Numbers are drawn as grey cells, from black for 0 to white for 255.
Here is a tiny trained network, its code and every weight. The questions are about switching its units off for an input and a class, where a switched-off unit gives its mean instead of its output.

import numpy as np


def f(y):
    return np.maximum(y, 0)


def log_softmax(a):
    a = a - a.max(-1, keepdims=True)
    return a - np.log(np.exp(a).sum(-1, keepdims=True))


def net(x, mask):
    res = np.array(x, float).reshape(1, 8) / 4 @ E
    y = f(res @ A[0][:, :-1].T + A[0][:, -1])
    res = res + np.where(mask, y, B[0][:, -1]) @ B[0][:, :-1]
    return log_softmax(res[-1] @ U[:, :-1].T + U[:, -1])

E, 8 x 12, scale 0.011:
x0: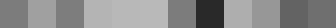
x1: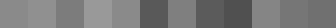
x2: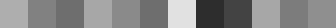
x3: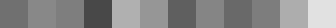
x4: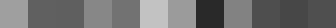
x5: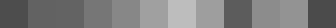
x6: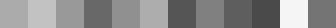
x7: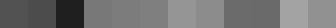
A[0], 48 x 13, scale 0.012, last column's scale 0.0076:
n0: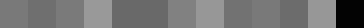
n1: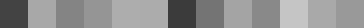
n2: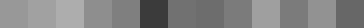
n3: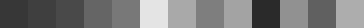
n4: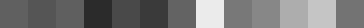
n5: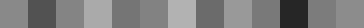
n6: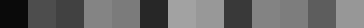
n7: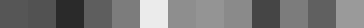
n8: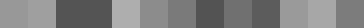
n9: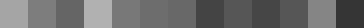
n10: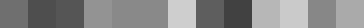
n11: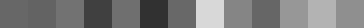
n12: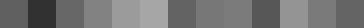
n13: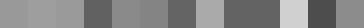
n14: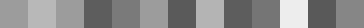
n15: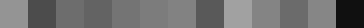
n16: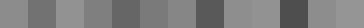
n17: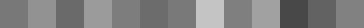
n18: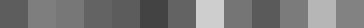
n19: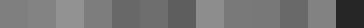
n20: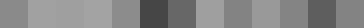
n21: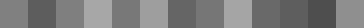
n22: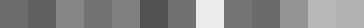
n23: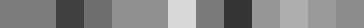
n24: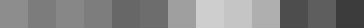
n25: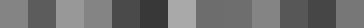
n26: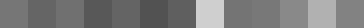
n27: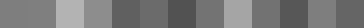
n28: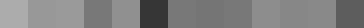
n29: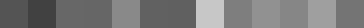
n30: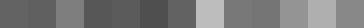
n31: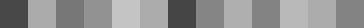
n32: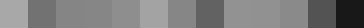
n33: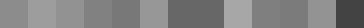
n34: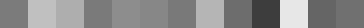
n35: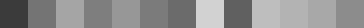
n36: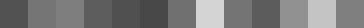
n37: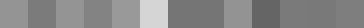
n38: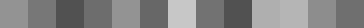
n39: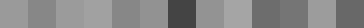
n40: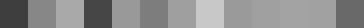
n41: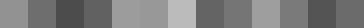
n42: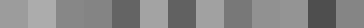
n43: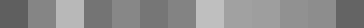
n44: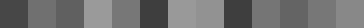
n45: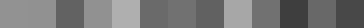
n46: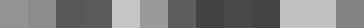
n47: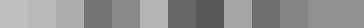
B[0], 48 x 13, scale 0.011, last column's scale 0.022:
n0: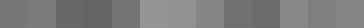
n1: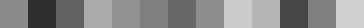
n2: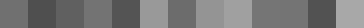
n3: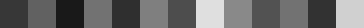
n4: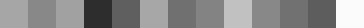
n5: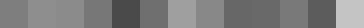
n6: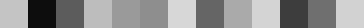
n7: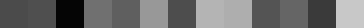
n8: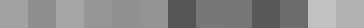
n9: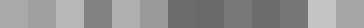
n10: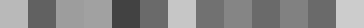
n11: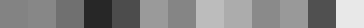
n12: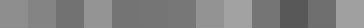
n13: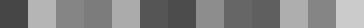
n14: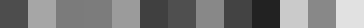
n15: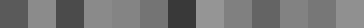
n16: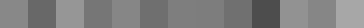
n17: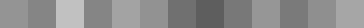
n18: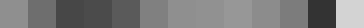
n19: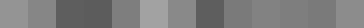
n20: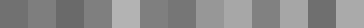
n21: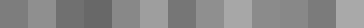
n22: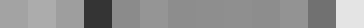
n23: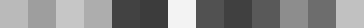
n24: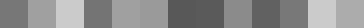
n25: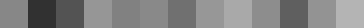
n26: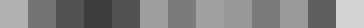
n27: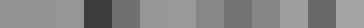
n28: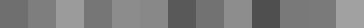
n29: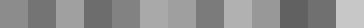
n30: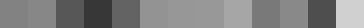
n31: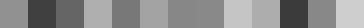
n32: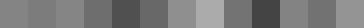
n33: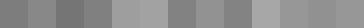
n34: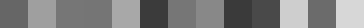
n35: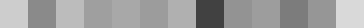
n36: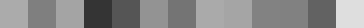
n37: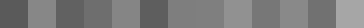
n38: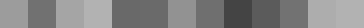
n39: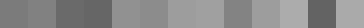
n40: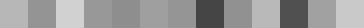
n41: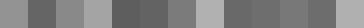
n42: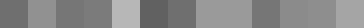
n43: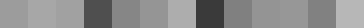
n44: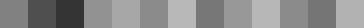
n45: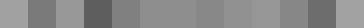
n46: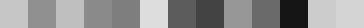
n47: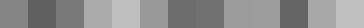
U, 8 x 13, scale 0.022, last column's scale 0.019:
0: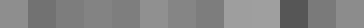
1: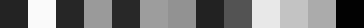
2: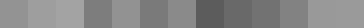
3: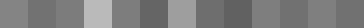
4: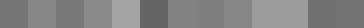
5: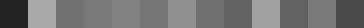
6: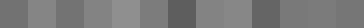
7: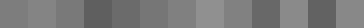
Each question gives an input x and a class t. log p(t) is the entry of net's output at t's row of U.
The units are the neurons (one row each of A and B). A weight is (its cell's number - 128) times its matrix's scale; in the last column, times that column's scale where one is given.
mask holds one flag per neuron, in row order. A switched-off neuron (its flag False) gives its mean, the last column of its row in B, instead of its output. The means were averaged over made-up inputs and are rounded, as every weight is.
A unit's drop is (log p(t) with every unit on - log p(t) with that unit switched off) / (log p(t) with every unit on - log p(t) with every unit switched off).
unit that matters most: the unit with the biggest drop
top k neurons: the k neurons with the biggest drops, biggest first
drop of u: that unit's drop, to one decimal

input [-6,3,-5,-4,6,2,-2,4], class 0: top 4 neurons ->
n6; n14; n34; n25
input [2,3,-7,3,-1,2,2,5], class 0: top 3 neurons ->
n31; n1; n46
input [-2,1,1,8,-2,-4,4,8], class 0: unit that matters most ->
n46
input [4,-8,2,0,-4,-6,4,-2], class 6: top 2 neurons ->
n6; n14
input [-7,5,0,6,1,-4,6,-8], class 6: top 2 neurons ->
n47; n46
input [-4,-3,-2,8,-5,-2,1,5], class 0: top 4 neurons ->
n40; n35; n31; n46
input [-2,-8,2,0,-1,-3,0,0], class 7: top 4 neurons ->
n6; n46; n31; n1
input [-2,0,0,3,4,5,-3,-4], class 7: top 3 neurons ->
n46; n31; n1
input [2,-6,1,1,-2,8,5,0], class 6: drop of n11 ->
0.2
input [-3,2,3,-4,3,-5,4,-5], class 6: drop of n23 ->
0.1
